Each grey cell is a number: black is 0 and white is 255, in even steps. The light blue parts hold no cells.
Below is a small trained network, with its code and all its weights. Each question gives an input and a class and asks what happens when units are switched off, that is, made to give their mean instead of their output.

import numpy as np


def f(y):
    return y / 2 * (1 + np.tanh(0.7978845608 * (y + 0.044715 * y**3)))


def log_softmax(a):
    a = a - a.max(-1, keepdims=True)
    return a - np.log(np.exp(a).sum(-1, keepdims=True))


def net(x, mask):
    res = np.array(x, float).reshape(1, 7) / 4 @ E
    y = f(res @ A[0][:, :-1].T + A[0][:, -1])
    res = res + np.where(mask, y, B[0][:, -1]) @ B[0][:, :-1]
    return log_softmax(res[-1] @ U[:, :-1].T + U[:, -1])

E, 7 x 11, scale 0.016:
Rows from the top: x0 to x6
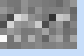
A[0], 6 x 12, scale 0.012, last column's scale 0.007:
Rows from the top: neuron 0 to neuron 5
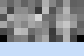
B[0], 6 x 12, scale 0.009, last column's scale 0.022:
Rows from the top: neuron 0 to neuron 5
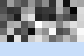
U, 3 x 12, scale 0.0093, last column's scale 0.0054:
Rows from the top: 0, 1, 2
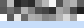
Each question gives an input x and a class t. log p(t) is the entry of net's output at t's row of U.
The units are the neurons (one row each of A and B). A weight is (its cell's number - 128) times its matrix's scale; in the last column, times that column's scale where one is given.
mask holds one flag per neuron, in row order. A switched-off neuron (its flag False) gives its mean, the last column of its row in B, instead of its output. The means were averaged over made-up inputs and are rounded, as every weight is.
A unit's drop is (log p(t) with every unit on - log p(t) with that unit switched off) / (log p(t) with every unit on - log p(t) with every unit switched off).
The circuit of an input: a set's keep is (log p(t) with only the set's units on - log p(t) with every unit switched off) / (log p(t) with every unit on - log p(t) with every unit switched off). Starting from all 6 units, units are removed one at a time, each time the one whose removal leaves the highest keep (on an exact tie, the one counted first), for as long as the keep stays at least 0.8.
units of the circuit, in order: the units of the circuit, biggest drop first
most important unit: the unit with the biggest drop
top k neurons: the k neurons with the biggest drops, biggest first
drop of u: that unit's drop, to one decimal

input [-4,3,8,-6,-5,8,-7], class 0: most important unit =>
neuron 3
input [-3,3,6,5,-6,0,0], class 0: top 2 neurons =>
(neuron 4; neuron 1)
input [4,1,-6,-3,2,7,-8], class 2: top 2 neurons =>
(neuron 4; neuron 3)
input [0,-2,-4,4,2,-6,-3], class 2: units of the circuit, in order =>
(neuron 4; neuron 5)
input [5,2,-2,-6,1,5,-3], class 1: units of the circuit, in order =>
(neuron 5; neuron 4)
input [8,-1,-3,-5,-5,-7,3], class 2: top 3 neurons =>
(neuron 5; neuron 2; neuron 4)
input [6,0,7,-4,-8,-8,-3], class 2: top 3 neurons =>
(neuron 5; neuron 1; neuron 3)
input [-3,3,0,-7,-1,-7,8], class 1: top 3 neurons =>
(neuron 1; neuron 0; neuron 3)
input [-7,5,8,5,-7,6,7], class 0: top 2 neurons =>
(neuron 3; neuron 4)
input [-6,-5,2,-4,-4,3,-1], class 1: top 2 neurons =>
(neuron 5; neuron 1)
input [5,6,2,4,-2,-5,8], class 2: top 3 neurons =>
(neuron 5; neuron 1; neuron 0)
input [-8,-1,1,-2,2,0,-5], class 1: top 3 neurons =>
(neuron 4; neuron 5; neuron 3)
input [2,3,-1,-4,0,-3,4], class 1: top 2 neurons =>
(neuron 4; neuron 3)
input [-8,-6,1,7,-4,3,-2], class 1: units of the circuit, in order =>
(neuron 2)
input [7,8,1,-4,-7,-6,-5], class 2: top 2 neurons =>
(neuron 5; neuron 2)
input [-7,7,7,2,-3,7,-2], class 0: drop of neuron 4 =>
0.3
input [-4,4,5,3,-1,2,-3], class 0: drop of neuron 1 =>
0.1
